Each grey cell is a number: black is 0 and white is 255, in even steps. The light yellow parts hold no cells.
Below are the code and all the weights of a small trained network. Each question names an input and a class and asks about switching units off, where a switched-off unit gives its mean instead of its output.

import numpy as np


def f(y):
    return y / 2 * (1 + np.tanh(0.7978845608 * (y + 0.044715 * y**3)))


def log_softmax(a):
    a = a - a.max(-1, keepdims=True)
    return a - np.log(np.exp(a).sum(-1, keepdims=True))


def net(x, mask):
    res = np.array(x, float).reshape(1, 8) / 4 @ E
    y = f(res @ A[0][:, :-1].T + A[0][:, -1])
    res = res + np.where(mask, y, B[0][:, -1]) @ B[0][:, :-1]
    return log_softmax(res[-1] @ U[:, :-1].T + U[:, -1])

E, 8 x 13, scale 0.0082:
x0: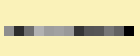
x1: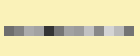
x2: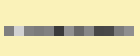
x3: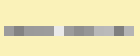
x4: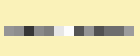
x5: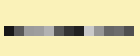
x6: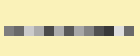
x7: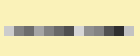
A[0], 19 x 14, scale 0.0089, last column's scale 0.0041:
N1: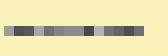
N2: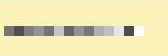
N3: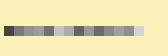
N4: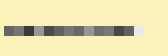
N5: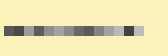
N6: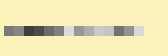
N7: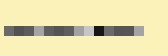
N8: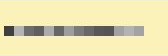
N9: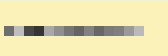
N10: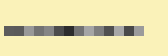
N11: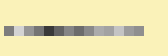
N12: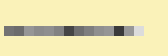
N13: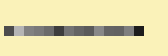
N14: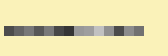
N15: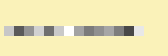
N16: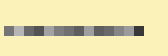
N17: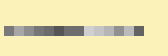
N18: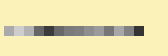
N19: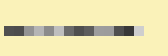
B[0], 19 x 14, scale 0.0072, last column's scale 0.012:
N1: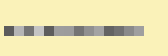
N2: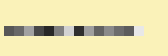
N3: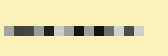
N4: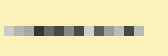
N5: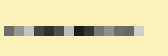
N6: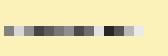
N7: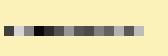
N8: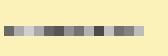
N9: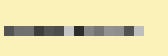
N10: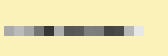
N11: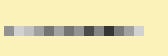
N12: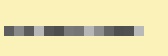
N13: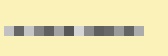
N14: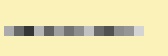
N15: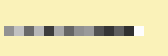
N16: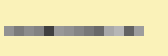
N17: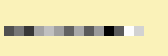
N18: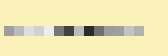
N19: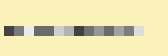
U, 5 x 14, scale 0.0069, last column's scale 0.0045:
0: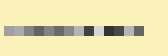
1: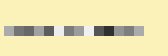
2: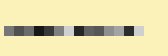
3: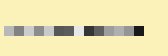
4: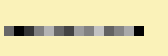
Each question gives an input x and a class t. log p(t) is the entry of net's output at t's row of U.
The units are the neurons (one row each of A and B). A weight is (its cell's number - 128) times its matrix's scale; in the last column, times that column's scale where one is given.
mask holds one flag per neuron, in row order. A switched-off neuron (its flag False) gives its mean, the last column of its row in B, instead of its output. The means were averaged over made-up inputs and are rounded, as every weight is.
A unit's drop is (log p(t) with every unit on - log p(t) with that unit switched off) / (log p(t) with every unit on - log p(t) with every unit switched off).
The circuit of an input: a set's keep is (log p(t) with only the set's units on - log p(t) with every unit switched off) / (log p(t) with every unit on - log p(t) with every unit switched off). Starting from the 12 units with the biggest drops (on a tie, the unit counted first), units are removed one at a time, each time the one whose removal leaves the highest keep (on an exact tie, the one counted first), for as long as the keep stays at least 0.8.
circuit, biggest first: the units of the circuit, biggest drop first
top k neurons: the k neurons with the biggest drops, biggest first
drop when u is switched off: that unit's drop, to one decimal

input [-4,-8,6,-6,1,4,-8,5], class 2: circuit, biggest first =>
(N9)
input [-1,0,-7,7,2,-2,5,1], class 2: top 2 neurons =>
(N2; N17)
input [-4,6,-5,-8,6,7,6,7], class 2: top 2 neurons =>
(N7; N15)
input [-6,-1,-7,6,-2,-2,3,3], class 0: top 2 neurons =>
(N3; N17)
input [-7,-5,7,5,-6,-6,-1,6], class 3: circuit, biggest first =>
(N18; N6; N10)
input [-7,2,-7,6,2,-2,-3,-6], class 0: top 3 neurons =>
(N6; N17; N11)
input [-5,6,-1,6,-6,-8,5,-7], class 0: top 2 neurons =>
(N18; N11)
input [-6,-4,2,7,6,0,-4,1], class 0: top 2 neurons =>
(N6; N2)
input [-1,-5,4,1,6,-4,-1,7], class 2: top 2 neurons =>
(N9; N17)
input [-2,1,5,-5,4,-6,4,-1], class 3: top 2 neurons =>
(N18; N2)
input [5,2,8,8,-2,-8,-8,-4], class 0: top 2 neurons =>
(N6; N2)
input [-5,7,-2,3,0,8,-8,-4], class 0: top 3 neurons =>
(N17; N6; N15)
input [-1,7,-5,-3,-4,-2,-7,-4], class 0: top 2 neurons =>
(N17; N6)
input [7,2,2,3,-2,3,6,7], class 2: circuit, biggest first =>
(N7)
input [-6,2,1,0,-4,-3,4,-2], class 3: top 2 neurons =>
(N18; N6)
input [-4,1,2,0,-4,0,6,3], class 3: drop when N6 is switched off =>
0.3
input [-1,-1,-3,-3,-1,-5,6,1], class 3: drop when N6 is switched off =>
0.2
